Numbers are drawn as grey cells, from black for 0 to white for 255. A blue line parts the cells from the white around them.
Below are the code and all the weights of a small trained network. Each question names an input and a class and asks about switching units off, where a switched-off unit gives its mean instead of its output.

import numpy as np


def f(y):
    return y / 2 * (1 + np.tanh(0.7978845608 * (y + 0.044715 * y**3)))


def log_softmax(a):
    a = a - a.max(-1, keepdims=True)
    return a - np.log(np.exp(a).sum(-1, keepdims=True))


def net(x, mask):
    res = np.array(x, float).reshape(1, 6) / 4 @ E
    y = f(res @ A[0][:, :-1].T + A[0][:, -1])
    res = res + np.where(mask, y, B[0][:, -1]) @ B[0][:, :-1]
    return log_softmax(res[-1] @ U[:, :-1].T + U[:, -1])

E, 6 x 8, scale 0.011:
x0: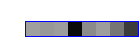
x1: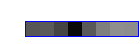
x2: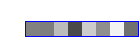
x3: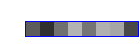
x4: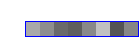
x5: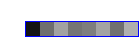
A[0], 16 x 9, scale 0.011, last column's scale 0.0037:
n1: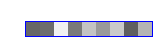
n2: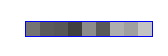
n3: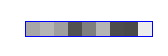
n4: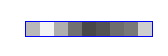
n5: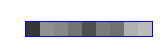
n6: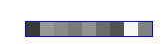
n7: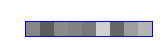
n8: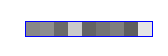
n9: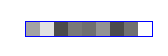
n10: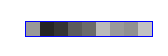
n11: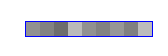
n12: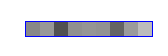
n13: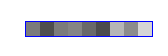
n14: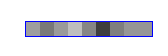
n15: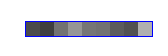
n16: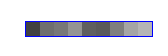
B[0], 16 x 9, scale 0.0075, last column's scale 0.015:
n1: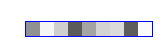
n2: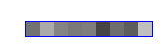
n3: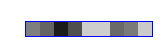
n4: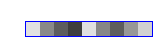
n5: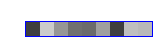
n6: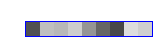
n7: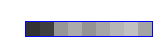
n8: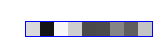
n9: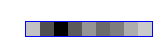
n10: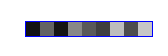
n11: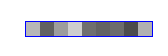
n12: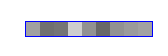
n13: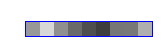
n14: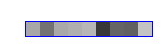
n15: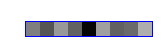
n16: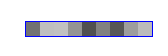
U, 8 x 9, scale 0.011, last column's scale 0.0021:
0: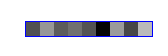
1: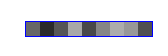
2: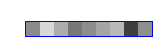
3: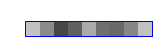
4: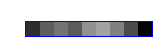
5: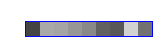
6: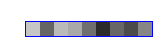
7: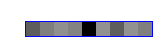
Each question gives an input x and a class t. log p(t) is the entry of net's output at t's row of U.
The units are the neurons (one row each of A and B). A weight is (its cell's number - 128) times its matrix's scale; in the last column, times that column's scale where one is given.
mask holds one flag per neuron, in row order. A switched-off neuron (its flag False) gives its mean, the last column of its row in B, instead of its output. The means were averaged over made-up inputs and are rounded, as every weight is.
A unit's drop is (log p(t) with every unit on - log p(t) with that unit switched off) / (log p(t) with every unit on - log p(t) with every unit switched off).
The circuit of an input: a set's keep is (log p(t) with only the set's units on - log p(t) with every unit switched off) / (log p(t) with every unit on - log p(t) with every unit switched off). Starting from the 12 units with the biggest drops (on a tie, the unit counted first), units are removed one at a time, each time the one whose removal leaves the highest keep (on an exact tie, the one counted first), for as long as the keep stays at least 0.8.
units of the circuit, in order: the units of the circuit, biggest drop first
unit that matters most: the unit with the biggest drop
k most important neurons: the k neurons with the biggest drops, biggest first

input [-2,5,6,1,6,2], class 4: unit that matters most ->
n10
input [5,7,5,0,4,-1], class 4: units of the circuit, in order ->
[n3; n10]
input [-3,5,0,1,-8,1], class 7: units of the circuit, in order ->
[n15; n16]
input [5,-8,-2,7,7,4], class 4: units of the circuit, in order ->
[n3; n7]
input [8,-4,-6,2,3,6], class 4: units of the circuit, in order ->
[n7; n3]
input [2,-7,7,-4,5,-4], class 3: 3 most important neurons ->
[n4; n3; n9]
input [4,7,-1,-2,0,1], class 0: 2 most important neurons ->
[n10; n2]
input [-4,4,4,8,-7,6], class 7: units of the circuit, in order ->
[n15; n16]
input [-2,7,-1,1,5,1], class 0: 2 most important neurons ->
[n10; n2]
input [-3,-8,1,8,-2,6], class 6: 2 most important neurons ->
[n8; n11]
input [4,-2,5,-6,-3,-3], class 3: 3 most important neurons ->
[n4; n3; n16]
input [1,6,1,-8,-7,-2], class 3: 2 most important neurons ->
[n4; n10]
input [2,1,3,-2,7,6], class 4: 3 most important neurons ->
[n3; n16; n13]
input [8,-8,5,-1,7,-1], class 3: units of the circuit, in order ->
[n3]
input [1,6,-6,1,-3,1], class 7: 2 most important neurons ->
[n15; n5]
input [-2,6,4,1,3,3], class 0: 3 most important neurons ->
[n10; n2; n3]
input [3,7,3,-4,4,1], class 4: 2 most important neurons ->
[n10; n3]
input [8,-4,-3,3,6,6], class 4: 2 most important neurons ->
[n7; n4]
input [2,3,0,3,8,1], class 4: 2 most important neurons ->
[n8; n3]
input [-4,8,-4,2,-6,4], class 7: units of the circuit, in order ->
[n15]
